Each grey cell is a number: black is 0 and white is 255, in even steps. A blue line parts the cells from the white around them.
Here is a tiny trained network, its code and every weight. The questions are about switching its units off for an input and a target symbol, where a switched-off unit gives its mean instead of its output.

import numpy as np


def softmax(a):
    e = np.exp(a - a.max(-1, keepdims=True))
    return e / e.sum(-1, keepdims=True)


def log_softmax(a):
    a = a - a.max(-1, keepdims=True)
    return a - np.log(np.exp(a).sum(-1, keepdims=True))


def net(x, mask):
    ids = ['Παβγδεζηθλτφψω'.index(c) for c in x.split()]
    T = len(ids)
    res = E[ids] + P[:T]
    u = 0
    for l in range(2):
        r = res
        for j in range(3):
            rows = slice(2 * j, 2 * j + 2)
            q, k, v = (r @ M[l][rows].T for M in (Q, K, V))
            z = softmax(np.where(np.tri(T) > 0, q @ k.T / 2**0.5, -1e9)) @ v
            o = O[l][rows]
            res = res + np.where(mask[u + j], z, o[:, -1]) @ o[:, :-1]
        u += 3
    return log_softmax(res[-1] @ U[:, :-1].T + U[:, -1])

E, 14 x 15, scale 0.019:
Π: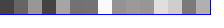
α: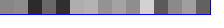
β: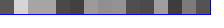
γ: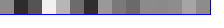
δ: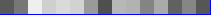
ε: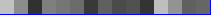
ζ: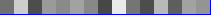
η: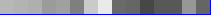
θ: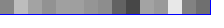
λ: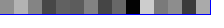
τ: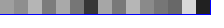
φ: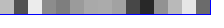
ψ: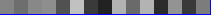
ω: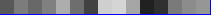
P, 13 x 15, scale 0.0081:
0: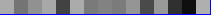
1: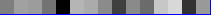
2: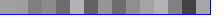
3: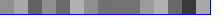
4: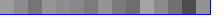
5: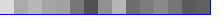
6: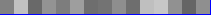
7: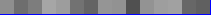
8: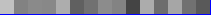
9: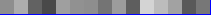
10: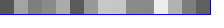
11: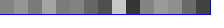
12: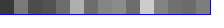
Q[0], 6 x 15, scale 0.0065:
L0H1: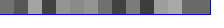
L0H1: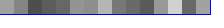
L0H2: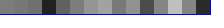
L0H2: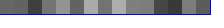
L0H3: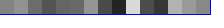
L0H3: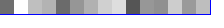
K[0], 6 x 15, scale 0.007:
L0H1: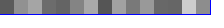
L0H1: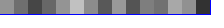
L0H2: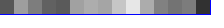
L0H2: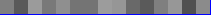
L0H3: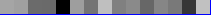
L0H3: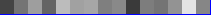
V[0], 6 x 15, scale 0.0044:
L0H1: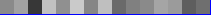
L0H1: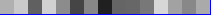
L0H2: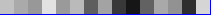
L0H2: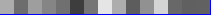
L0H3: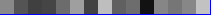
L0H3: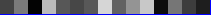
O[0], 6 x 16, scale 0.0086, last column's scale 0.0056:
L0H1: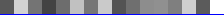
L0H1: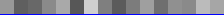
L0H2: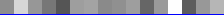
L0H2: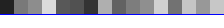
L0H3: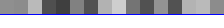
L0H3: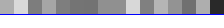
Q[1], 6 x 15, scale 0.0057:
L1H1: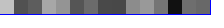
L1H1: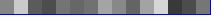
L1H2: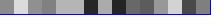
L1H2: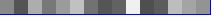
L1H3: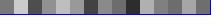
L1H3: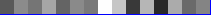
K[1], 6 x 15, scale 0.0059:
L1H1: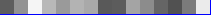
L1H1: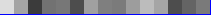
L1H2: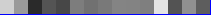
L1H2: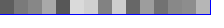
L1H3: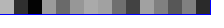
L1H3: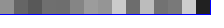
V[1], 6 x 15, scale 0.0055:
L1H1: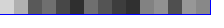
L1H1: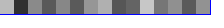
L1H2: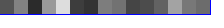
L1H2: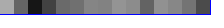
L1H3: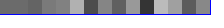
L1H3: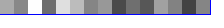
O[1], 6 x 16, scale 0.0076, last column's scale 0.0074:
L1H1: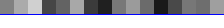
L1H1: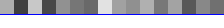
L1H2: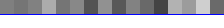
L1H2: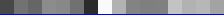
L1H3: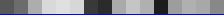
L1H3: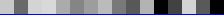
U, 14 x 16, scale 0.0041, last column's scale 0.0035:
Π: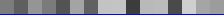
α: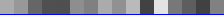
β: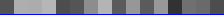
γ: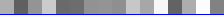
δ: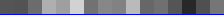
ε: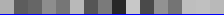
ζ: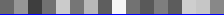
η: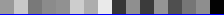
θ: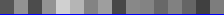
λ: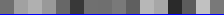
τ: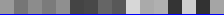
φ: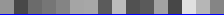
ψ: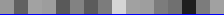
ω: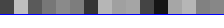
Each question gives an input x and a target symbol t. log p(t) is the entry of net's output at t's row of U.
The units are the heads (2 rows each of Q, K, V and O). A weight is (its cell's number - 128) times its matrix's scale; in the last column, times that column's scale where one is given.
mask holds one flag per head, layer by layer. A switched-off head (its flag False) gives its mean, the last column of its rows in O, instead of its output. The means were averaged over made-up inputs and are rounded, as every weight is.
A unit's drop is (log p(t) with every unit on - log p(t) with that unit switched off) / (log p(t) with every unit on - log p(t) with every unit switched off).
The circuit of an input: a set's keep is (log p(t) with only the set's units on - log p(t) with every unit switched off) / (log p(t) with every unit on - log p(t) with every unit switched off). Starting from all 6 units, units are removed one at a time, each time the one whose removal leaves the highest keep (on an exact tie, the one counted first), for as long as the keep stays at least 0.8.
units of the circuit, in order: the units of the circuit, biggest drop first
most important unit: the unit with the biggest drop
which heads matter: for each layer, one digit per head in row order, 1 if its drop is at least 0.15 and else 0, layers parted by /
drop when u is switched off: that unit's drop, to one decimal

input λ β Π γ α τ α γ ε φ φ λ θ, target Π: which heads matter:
011 / 001
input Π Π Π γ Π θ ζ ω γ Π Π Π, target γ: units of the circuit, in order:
[L1H1; L0H3; L0H2]
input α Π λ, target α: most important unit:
L0H2
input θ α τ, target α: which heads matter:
010 / 011
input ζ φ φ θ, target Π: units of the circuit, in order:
[L0H3; L1H3]
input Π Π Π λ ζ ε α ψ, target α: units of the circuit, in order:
[L1H3; L0H2]
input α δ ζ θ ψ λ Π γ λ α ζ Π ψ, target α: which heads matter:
010 / 001
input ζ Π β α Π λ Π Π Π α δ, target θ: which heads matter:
001 / 000
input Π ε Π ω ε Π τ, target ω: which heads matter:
000 / 111
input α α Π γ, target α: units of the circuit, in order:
[L0H2; L1H3]
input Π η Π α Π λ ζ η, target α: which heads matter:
000 / 011
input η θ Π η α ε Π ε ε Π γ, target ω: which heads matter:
010 / 110
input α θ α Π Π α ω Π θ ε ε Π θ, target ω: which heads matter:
000 / 110
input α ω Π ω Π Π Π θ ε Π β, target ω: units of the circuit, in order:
[L1H2]
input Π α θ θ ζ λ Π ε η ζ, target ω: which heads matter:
010 / 110
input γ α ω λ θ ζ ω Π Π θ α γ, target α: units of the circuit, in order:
[L1H3; L0H2]
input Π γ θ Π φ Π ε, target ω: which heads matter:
000 / 111
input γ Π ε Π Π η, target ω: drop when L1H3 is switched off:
0.1
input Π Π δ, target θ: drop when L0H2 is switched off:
0.0
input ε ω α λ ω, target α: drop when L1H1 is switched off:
-0.1
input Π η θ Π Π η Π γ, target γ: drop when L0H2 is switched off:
0.3
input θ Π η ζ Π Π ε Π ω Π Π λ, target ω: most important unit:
L1H2
